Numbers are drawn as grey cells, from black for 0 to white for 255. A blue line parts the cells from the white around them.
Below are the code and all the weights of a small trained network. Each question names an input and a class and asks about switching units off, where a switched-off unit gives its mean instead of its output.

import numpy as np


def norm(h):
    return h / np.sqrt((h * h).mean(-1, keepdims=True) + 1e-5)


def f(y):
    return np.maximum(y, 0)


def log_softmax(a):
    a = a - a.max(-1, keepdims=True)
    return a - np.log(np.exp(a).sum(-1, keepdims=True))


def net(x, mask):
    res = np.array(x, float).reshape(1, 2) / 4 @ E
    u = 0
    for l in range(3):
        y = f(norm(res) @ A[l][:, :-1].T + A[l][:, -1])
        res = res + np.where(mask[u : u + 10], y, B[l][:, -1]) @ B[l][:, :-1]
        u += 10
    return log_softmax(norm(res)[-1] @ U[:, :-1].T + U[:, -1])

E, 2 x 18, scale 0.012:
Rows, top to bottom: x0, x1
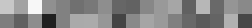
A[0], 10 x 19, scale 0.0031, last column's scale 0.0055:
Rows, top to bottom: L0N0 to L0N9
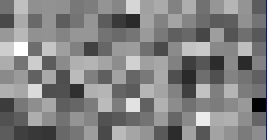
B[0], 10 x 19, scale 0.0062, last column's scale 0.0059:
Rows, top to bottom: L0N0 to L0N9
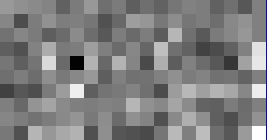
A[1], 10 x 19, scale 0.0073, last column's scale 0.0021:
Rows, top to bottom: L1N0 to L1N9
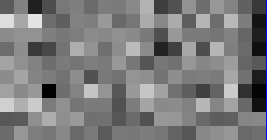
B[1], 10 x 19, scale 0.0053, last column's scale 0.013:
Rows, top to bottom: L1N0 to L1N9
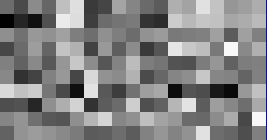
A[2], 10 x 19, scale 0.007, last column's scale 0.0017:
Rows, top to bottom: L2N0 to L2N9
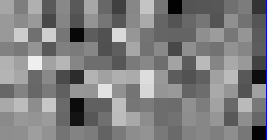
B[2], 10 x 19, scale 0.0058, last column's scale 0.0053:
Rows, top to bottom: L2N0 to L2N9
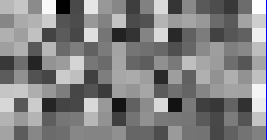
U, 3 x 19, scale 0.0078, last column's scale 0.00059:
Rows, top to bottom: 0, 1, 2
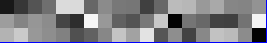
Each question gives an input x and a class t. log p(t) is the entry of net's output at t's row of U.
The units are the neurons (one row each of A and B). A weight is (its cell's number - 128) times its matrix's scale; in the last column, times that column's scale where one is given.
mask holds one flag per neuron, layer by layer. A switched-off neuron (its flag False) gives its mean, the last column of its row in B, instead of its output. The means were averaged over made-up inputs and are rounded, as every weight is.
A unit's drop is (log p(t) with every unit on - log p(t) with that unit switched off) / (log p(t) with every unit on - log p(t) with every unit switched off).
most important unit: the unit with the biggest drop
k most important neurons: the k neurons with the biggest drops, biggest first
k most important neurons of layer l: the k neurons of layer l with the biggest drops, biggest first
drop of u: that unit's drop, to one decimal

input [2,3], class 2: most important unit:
L0N4
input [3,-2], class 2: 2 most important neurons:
(L0N3 L1N8)
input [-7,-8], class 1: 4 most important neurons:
(L0N6 L1N1 L1N7 L2N2)
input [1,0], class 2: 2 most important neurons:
(L2N6 L1N1)
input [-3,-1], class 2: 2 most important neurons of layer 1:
(L1N1 L1N8)
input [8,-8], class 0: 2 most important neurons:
(L0N4 L1N1)
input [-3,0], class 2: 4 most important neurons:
(L0N9 L0N6 L2N6 L1N1)
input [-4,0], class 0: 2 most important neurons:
(L0N4 L0N3)
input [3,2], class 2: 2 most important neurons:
(L0N6 L0N4)
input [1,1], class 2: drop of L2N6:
0.2
